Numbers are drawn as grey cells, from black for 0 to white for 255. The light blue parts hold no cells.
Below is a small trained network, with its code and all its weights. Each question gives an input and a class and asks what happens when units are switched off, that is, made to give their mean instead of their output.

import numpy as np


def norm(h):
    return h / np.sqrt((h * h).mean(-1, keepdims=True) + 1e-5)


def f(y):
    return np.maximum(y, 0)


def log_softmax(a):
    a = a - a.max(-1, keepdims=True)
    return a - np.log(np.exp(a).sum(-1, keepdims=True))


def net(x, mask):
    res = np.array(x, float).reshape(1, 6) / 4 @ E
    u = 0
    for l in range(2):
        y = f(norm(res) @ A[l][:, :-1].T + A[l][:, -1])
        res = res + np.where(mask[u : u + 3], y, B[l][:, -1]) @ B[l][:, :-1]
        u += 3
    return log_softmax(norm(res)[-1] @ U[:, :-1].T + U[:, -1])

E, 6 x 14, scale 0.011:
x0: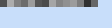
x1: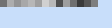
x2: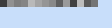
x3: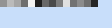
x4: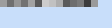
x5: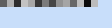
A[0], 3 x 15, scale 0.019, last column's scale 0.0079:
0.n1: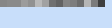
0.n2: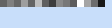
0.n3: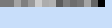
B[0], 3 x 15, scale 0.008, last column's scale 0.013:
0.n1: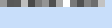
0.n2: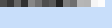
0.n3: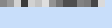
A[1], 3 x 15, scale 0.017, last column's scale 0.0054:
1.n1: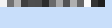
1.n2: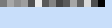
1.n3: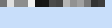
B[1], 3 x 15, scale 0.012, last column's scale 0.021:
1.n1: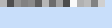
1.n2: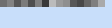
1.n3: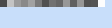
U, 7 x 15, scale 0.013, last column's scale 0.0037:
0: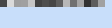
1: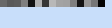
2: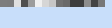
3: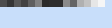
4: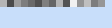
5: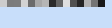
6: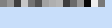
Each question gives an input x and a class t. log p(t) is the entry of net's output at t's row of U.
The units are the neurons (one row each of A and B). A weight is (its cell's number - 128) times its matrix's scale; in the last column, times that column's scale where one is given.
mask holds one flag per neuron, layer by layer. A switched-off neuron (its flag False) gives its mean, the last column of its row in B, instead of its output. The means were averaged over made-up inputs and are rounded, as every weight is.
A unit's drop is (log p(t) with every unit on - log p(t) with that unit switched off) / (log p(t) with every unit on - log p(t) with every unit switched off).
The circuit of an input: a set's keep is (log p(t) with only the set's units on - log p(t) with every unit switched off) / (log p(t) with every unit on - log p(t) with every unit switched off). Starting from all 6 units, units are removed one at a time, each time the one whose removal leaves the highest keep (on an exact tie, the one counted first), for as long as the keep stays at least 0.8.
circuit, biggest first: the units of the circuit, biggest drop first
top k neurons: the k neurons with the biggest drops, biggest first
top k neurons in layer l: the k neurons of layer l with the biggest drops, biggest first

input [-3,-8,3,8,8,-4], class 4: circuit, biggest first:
(1.n1)
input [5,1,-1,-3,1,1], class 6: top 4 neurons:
(1.n3; 0.n2; 1.n1; 0.n3)
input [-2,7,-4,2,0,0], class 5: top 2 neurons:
(0.n1; 1.n3)
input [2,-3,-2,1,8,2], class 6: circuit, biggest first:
(1.n3; 1.n1)
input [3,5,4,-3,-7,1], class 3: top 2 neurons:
(1.n3; 0.n2)
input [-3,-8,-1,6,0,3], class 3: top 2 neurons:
(0.n2; 0.n3)
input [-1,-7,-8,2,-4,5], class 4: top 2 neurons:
(1.n1; 1.n2)
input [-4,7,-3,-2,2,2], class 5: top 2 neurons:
(0.n1; 1.n3)
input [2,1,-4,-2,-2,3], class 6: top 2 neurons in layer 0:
(0.n2; 0.n1)
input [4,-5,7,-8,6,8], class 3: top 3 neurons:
(0.n2; 0.n3; 1.n2)
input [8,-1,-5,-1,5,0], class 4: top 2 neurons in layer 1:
(1.n3; 1.n2)
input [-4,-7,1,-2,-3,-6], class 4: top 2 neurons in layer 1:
(1.n1; 1.n3)
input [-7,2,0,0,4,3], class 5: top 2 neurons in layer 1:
(1.n3; 1.n1)
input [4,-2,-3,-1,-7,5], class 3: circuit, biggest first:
(0.n2)
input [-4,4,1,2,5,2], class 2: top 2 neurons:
(1.n3; 1.n1)
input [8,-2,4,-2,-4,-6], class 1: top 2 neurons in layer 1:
(1.n2; 1.n3)
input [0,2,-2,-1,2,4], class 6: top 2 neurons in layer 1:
(1.n3; 1.n1)
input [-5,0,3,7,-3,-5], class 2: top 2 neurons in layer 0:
(0.n3; 0.n2)
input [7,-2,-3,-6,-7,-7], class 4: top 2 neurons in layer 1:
(1.n1; 1.n3)
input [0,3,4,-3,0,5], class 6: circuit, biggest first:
(1.n3)
